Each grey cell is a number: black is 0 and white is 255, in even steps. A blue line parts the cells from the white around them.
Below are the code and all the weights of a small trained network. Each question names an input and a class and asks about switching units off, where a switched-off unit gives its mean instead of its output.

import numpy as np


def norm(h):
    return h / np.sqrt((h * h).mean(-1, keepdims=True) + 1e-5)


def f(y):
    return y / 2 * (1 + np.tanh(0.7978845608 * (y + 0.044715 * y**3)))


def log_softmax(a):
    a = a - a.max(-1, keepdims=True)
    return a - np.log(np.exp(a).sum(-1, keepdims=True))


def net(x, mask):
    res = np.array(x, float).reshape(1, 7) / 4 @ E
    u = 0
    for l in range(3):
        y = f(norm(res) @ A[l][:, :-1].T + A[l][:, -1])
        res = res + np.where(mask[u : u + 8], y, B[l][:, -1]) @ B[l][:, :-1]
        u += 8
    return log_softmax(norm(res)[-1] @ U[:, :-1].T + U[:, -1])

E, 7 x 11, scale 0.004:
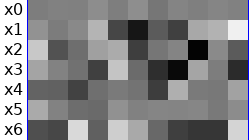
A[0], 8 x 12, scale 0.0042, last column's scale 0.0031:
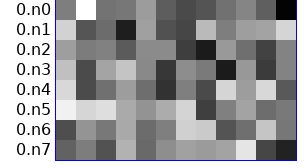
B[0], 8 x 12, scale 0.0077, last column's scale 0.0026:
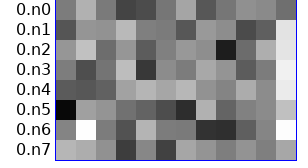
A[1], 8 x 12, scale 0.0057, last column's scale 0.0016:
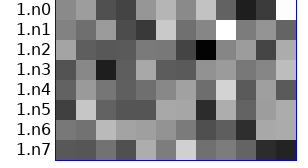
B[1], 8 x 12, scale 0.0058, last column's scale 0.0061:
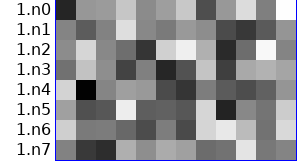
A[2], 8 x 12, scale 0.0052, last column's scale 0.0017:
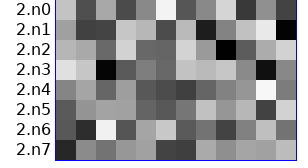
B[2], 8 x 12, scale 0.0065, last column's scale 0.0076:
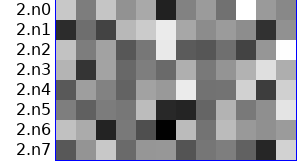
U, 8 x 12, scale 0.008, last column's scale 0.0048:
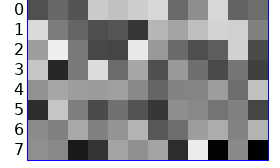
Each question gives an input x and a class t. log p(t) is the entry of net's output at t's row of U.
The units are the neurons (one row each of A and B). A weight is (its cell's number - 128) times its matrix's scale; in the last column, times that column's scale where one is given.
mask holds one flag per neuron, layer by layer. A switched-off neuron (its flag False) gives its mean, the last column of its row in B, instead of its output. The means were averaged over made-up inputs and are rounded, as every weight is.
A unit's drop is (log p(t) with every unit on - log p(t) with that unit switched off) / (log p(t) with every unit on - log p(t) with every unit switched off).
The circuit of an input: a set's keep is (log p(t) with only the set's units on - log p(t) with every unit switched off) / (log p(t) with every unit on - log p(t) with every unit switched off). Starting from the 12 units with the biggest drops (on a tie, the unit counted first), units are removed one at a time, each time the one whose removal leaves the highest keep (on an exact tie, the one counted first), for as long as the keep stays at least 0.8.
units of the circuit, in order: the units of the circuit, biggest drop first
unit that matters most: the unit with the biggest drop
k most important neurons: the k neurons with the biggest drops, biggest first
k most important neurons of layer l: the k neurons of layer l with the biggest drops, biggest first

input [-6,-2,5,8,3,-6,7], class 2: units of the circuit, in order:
(1.n2)
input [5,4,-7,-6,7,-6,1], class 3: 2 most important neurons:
(1.n5 1.n4)
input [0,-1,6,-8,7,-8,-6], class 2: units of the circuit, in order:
(0.n6 2.n2)
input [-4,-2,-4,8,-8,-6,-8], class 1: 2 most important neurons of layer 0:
(0.n6 0.n7)
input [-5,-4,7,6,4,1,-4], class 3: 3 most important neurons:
(0.n3 0.n6 0.n1)
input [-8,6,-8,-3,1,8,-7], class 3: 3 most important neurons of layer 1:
(1.n1 1.n4 1.n0)
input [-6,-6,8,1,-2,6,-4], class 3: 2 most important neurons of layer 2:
(2.n4 2.n1)
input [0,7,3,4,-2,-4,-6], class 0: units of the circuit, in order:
(0.n4 2.n1)
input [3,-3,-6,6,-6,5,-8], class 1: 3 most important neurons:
(2.n3 0.n7 0.n6)
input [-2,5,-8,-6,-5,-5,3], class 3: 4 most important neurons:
(1.n5 1.n4 0.n2 1.n0)
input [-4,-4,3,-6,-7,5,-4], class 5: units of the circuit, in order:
(0.n5 2.n5)
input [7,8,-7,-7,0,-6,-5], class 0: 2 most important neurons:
(2.n4 2.n1)
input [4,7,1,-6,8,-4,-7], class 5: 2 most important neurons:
(1.n3 2.n7)
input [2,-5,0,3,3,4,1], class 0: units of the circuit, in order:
(1.n0)
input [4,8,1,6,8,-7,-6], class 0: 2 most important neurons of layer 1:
(1.n6 1.n2)
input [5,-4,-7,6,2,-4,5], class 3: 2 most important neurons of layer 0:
(0.n6 0.n5)
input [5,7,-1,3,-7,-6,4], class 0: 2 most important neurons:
(0.n4 2.n4)
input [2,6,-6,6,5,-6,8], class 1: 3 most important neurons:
(1.n0 2.n6 1.n6)
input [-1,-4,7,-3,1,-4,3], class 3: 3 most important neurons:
(0.n3 2.n4 0.n5)
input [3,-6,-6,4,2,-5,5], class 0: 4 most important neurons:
(1.n0 0.n5 2.n2 1.n7)
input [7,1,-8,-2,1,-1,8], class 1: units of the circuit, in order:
(2.n6)
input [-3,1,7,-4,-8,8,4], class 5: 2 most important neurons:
(0.n5 1.n5)
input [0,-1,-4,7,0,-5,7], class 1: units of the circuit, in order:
(0.n6 2.n6)
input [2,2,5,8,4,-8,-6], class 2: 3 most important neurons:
(1.n2 1.n6 2.n2)
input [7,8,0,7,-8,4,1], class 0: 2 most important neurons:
(0.n4 2.n4)
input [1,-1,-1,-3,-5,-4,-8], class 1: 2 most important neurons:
(2.n3 0.n7)
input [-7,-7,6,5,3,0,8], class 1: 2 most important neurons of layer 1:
(1.n6 1.n5)
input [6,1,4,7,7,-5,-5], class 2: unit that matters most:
1.n2
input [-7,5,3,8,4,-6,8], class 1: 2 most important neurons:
(1.n6 0.n6)
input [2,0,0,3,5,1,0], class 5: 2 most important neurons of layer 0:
(0.n1 0.n6)
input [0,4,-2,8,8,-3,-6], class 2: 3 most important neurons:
(1.n2 0.n5 1.n6)
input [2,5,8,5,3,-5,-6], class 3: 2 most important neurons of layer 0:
(0.n3 0.n6)
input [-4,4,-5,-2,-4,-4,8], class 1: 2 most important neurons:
(2.n6 1.n0)
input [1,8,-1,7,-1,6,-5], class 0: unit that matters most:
0.n4
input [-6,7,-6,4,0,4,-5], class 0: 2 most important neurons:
(0.n4 2.n1)
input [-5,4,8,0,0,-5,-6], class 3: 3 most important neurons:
(0.n3 1.n6 1.n0)
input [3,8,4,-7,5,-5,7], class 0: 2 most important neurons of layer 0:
(0.n5 0.n2)
